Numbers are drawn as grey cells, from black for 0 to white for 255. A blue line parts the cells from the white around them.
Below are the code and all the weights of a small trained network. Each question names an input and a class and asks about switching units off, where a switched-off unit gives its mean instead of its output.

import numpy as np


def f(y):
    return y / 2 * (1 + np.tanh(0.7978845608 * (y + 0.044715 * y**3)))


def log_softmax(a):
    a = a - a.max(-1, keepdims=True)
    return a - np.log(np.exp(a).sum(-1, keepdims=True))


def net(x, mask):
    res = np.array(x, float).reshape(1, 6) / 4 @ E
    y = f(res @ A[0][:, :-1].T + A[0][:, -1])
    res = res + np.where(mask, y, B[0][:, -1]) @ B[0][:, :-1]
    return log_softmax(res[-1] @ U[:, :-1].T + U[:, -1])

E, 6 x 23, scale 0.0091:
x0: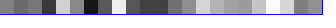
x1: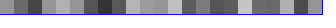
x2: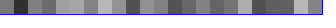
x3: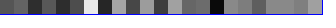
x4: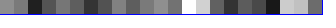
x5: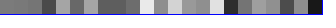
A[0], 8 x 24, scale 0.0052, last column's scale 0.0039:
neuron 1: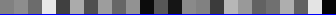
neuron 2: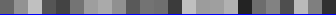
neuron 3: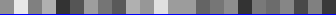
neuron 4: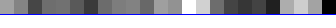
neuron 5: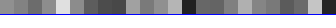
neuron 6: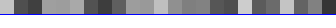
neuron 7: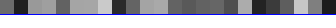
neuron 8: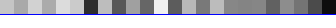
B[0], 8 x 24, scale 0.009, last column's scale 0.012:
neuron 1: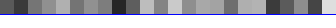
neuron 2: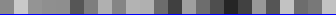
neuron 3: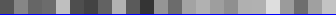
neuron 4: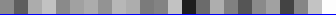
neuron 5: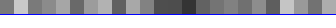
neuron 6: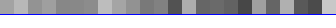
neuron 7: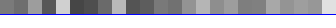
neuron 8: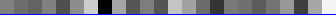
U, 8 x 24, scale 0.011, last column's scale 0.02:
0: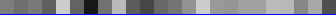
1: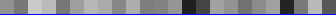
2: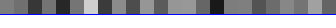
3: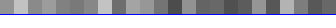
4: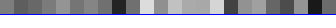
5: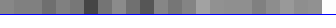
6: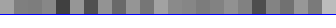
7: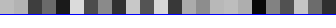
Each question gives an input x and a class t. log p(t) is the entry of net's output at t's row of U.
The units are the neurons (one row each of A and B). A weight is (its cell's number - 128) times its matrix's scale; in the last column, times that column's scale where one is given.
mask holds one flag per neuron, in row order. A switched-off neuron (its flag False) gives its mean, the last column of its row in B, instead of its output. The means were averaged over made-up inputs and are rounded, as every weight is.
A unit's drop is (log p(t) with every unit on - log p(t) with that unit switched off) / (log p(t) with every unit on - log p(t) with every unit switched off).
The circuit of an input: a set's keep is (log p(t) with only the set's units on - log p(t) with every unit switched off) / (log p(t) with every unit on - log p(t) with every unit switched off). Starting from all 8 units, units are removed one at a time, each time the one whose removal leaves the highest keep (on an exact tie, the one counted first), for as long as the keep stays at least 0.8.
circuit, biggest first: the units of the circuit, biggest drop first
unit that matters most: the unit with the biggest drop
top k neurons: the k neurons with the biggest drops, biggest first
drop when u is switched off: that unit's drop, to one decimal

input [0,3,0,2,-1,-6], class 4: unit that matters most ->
neuron 1
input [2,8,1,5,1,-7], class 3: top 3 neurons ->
(neuron 6; neuron 8; neuron 5)
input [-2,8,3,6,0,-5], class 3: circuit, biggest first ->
(neuron 6; neuron 8)
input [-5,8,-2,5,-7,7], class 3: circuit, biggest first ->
(neuron 4; neuron 5)
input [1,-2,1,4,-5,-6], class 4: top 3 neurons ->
(neuron 1; neuron 4; neuron 8)
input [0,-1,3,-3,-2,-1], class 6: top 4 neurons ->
(neuron 4; neuron 3; neuron 7; neuron 1)
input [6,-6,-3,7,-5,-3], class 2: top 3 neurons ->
(neuron 4; neuron 7; neuron 3)
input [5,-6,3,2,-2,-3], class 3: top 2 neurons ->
(neuron 2; neuron 7)
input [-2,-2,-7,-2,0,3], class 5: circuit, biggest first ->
(neuron 7; neuron 1; neuron 3)
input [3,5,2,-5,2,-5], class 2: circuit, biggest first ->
(neuron 8; neuron 7)
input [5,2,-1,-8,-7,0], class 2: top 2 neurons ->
(neuron 8; neuron 4)
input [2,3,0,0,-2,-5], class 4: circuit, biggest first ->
(neuron 1; neuron 7)
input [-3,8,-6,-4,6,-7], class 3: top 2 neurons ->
(neuron 6; neuron 5)
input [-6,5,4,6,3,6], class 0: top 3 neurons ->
(neuron 7; neuron 8; neuron 1)
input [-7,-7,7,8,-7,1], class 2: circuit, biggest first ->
(neuron 4)
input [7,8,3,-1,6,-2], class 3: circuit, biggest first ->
(neuron 6; neuron 7)
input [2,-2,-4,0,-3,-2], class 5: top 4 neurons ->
(neuron 4; neuron 8; neuron 7; neuron 3)
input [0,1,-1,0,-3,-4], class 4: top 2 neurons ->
(neuron 4; neuron 1)
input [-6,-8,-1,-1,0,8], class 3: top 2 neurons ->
(neuron 2; neuron 1)
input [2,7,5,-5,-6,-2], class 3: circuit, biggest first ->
(neuron 4; neuron 5)
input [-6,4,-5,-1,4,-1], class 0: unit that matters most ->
neuron 3
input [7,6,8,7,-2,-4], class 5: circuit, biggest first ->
(neuron 8; neuron 7; neuron 3)
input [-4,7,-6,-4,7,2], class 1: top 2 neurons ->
(neuron 4; neuron 2)
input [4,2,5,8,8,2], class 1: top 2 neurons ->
(neuron 4; neuron 8)
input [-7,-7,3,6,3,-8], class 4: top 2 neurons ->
(neuron 1; neuron 8)
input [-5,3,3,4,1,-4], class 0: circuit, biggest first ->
(neuron 7; neuron 8)
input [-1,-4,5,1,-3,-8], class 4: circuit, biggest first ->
(neuron 1)
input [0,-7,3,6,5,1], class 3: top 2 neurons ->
(neuron 2; neuron 8)
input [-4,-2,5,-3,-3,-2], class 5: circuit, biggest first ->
(neuron 4; neuron 7)
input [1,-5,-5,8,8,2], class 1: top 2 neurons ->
(neuron 4; neuron 8)
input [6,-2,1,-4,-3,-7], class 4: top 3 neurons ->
(neuron 1; neuron 7; neuron 3)
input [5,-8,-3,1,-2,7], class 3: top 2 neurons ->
(neuron 2; neuron 1)
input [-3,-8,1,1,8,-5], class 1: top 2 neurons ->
(neuron 4; neuron 6)
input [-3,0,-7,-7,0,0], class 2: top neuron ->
(neuron 8)
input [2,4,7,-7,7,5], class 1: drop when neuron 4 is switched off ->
0.9
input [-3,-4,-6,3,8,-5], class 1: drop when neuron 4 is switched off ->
0.9
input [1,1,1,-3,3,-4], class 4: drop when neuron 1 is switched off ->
0.5
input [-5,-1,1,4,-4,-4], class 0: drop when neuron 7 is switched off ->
0.3
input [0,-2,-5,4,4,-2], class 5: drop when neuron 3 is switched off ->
0.1
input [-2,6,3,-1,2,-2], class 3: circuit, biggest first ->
(neuron 6)
